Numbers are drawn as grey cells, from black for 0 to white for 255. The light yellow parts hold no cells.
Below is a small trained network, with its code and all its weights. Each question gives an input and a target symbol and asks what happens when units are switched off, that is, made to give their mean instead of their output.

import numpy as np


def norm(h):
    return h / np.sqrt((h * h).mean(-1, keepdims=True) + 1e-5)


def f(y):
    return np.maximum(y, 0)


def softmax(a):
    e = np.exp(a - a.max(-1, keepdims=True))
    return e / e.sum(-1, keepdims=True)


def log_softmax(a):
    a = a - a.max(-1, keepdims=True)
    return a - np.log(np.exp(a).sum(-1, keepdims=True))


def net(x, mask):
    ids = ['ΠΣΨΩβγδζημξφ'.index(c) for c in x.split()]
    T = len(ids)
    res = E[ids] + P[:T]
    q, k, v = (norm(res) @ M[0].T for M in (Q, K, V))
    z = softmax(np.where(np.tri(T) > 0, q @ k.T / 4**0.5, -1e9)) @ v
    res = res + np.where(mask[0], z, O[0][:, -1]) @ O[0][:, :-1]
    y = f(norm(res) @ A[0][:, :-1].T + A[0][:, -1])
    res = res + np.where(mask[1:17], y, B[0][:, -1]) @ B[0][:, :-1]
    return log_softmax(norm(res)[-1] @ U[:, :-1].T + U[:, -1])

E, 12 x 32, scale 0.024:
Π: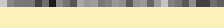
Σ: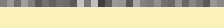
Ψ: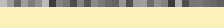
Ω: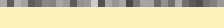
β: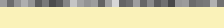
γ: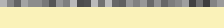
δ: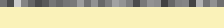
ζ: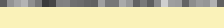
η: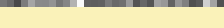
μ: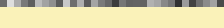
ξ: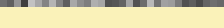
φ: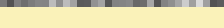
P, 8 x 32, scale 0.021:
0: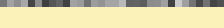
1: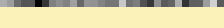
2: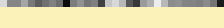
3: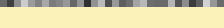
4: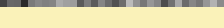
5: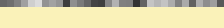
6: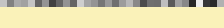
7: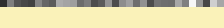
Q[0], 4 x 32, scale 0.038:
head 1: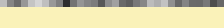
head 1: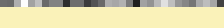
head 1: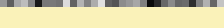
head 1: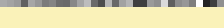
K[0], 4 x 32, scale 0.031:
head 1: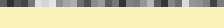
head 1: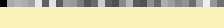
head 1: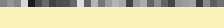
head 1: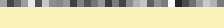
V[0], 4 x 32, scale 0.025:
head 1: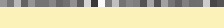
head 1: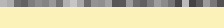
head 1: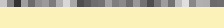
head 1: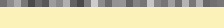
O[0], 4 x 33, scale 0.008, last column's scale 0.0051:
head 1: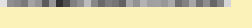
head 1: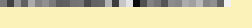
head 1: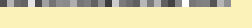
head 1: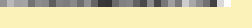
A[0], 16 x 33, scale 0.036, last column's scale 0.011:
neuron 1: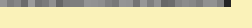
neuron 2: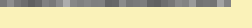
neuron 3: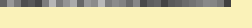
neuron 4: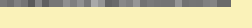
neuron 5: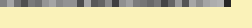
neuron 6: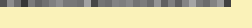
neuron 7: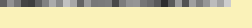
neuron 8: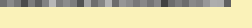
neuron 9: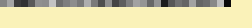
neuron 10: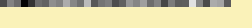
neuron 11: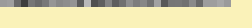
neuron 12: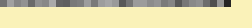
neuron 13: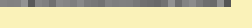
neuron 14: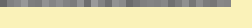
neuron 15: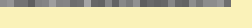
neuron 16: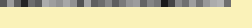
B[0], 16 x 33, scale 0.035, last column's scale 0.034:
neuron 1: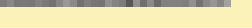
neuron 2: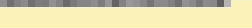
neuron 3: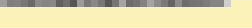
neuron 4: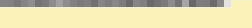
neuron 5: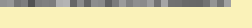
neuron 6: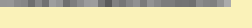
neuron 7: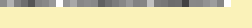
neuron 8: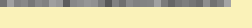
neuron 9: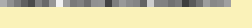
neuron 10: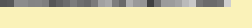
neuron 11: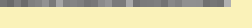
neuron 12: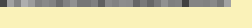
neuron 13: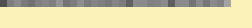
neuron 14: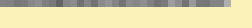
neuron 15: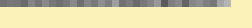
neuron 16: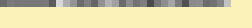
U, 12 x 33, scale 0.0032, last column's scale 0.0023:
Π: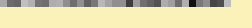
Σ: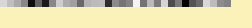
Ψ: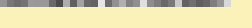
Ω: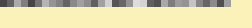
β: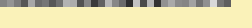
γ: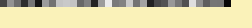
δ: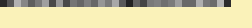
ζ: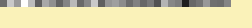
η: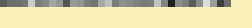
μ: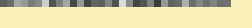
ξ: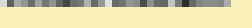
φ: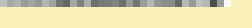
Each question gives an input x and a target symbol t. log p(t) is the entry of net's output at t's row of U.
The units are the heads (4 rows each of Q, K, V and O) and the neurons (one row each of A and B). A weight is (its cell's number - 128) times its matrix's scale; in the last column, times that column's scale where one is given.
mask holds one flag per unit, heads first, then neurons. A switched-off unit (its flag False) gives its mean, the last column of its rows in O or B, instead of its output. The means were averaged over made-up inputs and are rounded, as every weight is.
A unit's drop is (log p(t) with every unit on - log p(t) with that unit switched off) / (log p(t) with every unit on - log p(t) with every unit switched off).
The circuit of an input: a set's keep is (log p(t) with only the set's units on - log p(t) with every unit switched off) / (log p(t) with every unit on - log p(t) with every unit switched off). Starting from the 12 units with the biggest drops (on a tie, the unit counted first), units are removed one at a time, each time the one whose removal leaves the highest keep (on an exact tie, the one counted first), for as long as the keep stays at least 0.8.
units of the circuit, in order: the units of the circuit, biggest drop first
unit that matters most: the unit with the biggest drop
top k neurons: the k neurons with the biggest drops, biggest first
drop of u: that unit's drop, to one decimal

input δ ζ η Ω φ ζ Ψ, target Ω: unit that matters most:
head 1
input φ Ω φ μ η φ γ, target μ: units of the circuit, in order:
[head 1; neuron 7; neuron 16]
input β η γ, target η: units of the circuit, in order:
[head 1; neuron 7; neuron 8]
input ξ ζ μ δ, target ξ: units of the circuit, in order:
[head 1; neuron 7]
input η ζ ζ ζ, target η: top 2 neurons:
[neuron 7; neuron 8]
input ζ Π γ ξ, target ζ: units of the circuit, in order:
[head 1; neuron 12; neuron 7]
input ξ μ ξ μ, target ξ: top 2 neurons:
[neuron 7; neuron 10]
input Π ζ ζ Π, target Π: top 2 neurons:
[neuron 7; neuron 10]
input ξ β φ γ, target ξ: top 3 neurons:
[neuron 7; neuron 10; neuron 16]
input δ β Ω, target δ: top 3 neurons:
[neuron 7; neuron 13; neuron 15]
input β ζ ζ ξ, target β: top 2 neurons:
[neuron 1; neuron 7]
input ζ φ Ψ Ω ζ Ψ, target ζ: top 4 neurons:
[neuron 12; neuron 7; neuron 10; neuron 16]
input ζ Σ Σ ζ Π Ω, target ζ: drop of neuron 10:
0.1
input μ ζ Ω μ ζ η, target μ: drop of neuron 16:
0.1
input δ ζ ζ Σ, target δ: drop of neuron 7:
0.3
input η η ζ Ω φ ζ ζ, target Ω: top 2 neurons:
[neuron 7; neuron 2]
